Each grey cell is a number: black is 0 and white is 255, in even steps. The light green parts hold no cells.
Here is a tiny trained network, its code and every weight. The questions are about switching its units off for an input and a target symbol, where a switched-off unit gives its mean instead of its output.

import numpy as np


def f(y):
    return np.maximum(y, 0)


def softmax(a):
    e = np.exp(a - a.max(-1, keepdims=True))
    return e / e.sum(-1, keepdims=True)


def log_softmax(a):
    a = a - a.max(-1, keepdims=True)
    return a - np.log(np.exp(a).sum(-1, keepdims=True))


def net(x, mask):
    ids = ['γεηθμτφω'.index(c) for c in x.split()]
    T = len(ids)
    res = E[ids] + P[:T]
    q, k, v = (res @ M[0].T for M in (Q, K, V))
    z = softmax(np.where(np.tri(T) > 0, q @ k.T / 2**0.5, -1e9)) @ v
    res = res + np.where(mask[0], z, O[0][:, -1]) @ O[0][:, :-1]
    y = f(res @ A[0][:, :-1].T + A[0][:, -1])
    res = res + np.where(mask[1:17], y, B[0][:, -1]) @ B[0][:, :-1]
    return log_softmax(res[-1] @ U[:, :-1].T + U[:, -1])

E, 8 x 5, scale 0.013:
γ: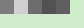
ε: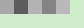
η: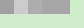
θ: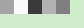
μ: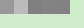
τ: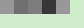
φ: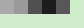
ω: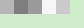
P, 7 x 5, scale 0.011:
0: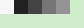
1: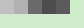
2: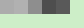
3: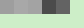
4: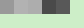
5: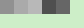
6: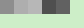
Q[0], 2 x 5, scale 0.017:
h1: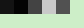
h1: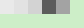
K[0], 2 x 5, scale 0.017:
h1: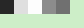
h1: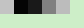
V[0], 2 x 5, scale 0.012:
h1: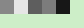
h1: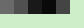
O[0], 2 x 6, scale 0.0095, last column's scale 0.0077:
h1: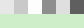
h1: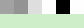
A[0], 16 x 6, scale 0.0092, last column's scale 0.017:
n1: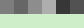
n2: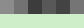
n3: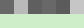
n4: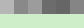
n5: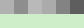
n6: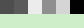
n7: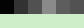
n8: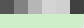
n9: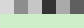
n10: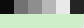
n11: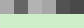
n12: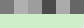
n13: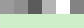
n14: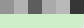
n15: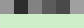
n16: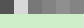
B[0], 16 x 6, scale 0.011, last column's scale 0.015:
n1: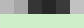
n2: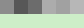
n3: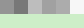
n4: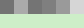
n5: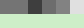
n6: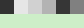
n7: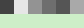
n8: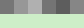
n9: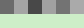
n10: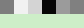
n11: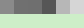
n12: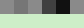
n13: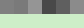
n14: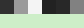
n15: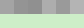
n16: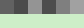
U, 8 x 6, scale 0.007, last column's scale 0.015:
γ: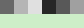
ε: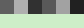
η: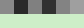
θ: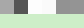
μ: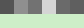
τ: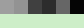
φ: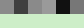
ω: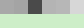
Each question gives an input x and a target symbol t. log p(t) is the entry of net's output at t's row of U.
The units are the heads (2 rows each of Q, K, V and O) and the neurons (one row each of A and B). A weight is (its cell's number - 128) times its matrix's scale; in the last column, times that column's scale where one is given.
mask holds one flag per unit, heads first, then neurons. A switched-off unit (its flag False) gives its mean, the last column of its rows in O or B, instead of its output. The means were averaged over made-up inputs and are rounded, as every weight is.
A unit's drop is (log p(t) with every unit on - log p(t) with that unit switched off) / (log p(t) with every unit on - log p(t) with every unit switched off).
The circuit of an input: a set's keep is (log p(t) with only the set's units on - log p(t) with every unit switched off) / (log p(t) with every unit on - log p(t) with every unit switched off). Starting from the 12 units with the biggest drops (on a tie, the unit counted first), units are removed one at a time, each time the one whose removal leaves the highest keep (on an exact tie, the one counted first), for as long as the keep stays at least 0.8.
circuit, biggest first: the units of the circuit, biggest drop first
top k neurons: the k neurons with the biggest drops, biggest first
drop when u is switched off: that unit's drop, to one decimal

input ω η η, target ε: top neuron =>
[n7]
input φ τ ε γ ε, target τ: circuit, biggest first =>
[h1, n1, n5, n11]
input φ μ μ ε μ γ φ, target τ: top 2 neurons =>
[n1, n5]
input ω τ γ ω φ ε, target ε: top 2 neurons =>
[n7, n2]
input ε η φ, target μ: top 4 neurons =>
[n7, n2, n11, n1]
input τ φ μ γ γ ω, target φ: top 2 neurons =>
[n1, n4]
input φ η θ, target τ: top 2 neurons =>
[n1, n5]
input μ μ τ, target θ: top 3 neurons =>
[n1, n5, n11]
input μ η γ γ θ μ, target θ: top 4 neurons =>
[n1, n5, n7, n11]
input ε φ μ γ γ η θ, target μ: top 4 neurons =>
[n7, n2, n11, n1]
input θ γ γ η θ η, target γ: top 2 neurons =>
[n12, n13]
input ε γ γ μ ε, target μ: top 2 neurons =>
[n7, n2]
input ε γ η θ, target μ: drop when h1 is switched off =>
0.9
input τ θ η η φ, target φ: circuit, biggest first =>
[h1]
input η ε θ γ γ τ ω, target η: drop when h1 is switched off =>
0.7
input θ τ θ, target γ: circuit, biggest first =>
[h1, n14, n13]
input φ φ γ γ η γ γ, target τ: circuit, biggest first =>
[h1, n1, n5, n11]
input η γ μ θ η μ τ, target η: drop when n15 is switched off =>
-0.1
